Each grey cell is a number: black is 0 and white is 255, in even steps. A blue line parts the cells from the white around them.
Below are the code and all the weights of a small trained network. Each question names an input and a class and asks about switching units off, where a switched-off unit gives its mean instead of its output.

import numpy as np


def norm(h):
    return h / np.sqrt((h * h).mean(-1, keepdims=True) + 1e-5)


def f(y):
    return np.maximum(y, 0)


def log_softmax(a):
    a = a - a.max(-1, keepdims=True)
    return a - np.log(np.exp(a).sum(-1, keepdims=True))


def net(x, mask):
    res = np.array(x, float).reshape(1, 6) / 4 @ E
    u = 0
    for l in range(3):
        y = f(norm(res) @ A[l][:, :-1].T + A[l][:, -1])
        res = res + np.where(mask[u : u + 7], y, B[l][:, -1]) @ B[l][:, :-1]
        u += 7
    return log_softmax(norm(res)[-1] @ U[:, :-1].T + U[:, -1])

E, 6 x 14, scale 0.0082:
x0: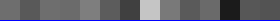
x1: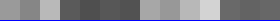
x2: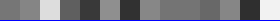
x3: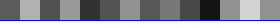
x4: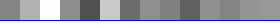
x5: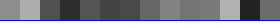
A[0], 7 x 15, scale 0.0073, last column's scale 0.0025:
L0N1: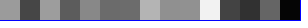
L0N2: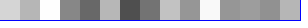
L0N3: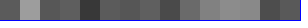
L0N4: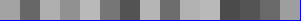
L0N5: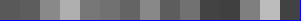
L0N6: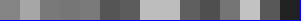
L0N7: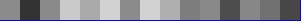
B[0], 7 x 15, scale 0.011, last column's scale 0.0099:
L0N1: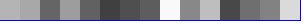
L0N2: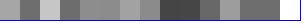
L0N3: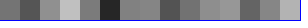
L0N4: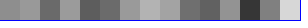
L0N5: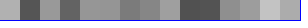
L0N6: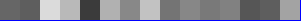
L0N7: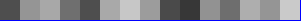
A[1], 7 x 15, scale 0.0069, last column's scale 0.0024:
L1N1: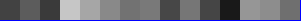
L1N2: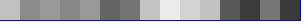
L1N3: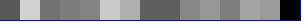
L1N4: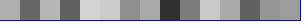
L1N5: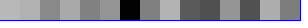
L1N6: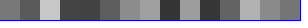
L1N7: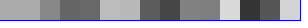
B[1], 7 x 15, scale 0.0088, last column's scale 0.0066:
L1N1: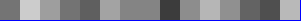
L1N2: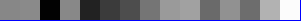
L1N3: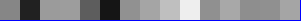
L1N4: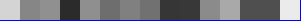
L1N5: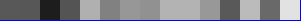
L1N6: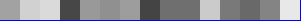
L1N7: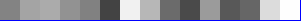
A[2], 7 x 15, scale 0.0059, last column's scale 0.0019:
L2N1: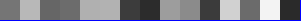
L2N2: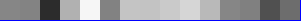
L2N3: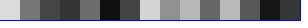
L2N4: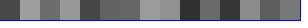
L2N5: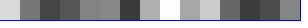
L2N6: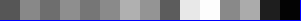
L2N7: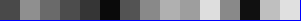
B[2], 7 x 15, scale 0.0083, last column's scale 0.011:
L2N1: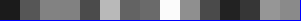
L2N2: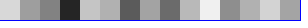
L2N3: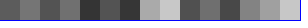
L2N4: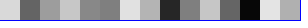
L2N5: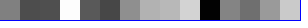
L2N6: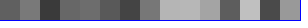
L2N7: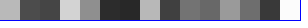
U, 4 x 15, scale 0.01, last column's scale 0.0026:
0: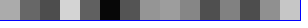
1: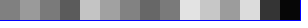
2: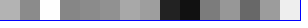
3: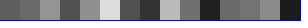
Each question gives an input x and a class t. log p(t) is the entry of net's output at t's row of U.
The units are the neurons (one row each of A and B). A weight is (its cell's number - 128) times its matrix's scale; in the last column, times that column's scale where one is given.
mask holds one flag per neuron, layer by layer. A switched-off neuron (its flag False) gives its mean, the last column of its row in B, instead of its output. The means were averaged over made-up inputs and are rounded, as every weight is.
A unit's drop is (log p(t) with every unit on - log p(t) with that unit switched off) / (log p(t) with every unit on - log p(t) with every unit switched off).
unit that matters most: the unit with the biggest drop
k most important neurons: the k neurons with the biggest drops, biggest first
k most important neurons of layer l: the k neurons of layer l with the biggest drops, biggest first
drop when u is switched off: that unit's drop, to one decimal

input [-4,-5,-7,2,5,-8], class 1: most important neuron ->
(L0N2)
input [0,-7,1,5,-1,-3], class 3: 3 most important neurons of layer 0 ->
(L0N5; L0N2; L0N7)
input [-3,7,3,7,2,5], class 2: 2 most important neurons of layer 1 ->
(L1N2; L1N6)
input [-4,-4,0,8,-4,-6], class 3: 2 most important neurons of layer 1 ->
(L1N7; L1N4)
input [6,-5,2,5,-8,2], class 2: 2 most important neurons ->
(L0N1; L1N2)
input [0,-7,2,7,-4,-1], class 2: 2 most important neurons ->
(L0N1; L1N1)
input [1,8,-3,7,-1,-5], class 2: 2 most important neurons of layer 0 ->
(L0N1; L0N6)
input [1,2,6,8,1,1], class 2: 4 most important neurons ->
(L0N1; L1N2; L2N5; L1N6)
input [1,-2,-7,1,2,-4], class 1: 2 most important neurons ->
(L0N2; L2N6)
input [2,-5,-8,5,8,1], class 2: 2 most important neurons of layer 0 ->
(L0N6; L0N1)
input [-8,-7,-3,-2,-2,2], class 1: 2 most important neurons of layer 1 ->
(L1N3; L1N2)
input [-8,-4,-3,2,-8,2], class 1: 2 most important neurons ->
(L0N2; L1N2)
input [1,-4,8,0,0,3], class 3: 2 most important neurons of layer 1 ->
(L1N2; L1N3)
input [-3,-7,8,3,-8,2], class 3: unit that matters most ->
L2N1
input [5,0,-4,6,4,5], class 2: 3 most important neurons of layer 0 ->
(L0N1; L0N6; L0N4)
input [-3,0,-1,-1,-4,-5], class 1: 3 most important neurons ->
(L0N2; L2N6; L1N3)
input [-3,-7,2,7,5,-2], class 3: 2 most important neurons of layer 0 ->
(L0N2; L0N7)
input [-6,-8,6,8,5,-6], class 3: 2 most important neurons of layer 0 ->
(L0N2; L0N7)
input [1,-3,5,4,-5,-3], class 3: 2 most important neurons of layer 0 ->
(L0N5; L0N2)
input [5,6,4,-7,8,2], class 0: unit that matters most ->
L0N1
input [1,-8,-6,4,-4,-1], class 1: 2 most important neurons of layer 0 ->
(L0N2; L0N4)
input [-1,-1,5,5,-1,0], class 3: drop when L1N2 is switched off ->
0.2
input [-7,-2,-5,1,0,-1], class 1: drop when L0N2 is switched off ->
0.6
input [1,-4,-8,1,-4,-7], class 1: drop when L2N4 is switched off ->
0.0
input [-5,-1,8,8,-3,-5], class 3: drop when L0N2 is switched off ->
0.1
